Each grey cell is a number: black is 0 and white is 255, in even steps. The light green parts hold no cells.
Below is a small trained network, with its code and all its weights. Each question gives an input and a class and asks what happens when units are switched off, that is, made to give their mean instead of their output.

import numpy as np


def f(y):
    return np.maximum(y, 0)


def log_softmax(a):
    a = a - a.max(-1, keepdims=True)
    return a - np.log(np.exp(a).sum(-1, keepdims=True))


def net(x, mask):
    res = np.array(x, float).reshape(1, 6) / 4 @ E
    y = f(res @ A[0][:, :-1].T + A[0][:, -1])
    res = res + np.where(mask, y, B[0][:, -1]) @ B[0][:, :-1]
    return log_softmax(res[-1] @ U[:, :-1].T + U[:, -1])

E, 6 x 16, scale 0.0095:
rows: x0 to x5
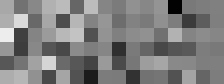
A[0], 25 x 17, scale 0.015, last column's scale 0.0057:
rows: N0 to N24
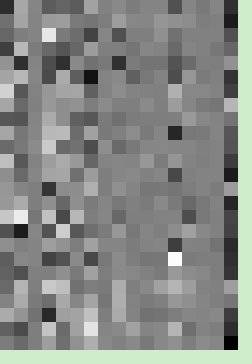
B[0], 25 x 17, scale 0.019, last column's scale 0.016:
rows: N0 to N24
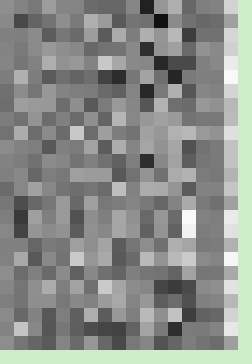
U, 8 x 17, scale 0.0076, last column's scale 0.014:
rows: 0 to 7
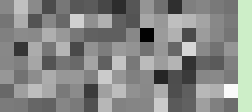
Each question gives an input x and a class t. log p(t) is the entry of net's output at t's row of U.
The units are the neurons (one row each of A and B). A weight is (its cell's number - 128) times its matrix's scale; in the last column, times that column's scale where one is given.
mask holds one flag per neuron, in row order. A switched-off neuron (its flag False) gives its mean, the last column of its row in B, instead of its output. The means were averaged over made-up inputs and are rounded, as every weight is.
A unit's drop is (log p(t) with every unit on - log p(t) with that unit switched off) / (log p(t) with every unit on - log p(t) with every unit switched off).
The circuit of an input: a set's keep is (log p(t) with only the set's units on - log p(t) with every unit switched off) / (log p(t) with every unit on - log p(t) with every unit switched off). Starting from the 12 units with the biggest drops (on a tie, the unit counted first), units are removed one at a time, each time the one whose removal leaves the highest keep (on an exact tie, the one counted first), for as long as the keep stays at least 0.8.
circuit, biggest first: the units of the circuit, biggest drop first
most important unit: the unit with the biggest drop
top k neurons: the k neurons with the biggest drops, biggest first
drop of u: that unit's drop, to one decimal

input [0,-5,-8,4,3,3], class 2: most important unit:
N0
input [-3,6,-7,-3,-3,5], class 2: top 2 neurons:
(N3 N0)
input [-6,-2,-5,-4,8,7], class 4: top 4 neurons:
(N2 N10 N23 N8)
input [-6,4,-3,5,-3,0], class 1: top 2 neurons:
(N18 N20)
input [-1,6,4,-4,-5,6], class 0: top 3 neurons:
(N5 N16 N8)
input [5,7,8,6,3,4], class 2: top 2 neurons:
(N6 N11)
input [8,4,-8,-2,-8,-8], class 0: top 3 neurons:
(N23 N18 N24)
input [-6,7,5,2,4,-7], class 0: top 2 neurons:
(N23 N16)
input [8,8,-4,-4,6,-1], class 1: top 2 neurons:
(N9 N17)
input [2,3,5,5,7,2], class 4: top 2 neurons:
(N2 N10)
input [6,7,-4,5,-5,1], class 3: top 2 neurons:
(N15 N18)
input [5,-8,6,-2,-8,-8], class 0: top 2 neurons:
(N23 N15)
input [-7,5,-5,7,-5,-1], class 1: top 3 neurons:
(N18 N20 N21)
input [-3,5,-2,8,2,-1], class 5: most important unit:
N4
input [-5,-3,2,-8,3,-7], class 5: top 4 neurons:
(N20 N5 N1 N21)
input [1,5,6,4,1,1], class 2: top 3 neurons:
(N6 N16 N11)
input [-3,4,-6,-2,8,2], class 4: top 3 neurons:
(N2 N10 N6)
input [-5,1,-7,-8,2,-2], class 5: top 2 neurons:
(N20 N1)
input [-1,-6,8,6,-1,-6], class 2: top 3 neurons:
(N6 N5 N11)
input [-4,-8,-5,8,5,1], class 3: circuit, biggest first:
(N16)
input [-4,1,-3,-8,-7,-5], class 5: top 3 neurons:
(N20 N2 N21)
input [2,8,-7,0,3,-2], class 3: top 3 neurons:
(N15 N6 N14)
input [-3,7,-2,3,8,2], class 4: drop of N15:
-0.1
